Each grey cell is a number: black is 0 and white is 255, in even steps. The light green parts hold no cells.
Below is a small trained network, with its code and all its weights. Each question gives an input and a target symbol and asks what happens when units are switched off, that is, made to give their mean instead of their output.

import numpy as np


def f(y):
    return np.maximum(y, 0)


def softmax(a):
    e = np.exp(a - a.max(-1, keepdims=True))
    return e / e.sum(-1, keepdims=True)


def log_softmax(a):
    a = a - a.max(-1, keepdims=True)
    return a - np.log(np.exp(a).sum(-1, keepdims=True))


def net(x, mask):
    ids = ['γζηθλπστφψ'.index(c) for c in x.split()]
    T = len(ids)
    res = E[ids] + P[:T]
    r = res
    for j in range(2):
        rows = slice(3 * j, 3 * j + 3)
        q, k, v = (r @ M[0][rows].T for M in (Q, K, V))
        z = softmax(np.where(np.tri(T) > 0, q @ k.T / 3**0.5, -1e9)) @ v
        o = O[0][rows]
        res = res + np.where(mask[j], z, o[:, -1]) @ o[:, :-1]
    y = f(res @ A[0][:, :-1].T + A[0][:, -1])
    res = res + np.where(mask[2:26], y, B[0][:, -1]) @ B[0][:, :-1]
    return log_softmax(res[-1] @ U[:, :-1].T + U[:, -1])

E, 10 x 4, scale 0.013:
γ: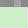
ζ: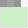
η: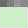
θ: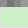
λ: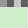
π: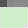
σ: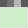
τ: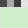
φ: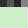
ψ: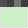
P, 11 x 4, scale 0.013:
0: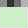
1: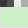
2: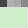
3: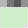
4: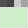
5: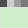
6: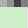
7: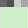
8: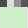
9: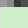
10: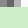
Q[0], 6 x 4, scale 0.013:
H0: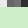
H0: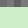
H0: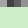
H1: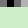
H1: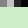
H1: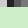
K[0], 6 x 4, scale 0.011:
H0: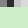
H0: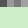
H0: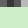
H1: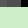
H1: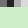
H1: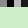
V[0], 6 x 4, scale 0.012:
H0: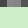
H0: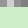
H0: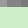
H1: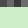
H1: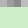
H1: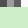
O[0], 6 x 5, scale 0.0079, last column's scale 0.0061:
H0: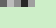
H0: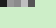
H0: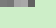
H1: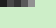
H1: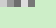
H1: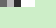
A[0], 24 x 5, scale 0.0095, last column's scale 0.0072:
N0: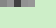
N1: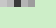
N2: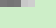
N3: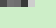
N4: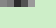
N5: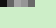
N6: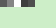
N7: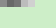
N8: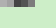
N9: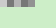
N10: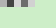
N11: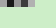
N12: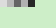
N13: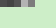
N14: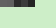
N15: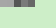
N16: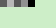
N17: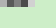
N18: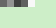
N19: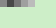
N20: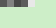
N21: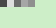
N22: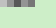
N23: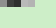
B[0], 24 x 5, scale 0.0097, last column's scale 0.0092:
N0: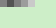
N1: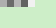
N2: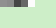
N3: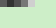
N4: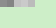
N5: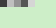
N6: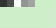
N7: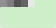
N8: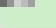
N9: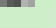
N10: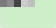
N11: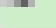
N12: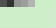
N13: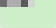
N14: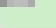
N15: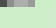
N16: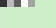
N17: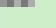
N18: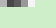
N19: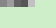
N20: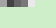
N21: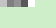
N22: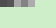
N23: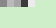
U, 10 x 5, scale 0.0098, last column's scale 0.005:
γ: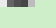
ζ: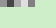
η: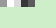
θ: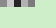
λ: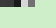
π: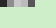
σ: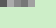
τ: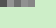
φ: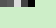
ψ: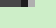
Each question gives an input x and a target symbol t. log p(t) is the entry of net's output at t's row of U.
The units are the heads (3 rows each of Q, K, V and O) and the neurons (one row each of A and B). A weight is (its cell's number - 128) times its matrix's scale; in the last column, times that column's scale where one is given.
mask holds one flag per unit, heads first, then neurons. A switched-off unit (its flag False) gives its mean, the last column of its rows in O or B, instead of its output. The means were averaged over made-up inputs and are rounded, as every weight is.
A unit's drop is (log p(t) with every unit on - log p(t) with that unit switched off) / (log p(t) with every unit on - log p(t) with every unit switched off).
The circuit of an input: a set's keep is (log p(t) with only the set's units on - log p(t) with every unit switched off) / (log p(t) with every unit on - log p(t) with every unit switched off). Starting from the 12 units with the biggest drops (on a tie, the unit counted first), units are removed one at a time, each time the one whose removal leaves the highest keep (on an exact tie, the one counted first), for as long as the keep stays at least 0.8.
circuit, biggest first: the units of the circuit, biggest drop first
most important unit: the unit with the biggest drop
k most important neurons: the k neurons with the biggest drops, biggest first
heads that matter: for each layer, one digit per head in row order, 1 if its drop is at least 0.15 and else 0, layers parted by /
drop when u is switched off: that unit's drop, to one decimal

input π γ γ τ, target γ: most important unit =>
N1
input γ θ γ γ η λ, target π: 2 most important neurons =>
[N6; N23]
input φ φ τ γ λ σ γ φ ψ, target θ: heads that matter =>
01
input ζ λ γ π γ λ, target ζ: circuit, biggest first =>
[H1; N12]
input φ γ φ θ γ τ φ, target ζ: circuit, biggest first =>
[N4; N14; N8]
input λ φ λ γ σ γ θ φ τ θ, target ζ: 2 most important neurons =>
[N8; N4]
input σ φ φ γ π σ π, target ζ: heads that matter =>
10
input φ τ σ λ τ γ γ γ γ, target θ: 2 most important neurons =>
[N16; N21]
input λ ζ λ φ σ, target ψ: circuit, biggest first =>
[H1; N3]
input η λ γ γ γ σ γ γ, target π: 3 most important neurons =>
[N6; N18; N20]
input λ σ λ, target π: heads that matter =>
01
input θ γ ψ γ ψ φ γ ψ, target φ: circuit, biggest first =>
[H1; N6]
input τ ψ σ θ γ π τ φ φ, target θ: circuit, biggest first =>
[H1; N21]
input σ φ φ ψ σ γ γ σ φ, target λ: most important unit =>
N3
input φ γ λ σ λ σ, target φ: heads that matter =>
11
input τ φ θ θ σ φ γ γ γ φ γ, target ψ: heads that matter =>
01
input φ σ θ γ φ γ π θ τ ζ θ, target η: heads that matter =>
10
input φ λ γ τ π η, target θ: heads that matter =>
11
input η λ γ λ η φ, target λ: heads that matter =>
10
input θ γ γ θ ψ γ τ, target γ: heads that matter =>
10
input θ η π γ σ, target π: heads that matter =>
01
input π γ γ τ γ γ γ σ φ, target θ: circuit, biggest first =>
[H1]
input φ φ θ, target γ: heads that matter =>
00
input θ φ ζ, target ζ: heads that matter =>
01
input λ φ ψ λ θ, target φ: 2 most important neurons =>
[N6; N11]
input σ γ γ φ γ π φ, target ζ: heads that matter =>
00
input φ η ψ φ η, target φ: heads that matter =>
11
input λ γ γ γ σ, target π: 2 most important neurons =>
[N6; N18]
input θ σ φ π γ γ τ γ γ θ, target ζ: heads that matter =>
00
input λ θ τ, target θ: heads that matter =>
01
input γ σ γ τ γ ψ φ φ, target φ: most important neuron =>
[N14]
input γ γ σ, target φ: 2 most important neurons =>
[N6; N16]
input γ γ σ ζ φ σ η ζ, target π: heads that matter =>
11
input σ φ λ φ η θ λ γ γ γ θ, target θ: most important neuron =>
[N10]
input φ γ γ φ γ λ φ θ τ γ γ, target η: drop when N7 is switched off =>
-0.1
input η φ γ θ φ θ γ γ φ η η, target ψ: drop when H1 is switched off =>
0.6
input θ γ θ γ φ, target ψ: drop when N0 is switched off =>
0.0
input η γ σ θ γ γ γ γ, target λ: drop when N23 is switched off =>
0.3
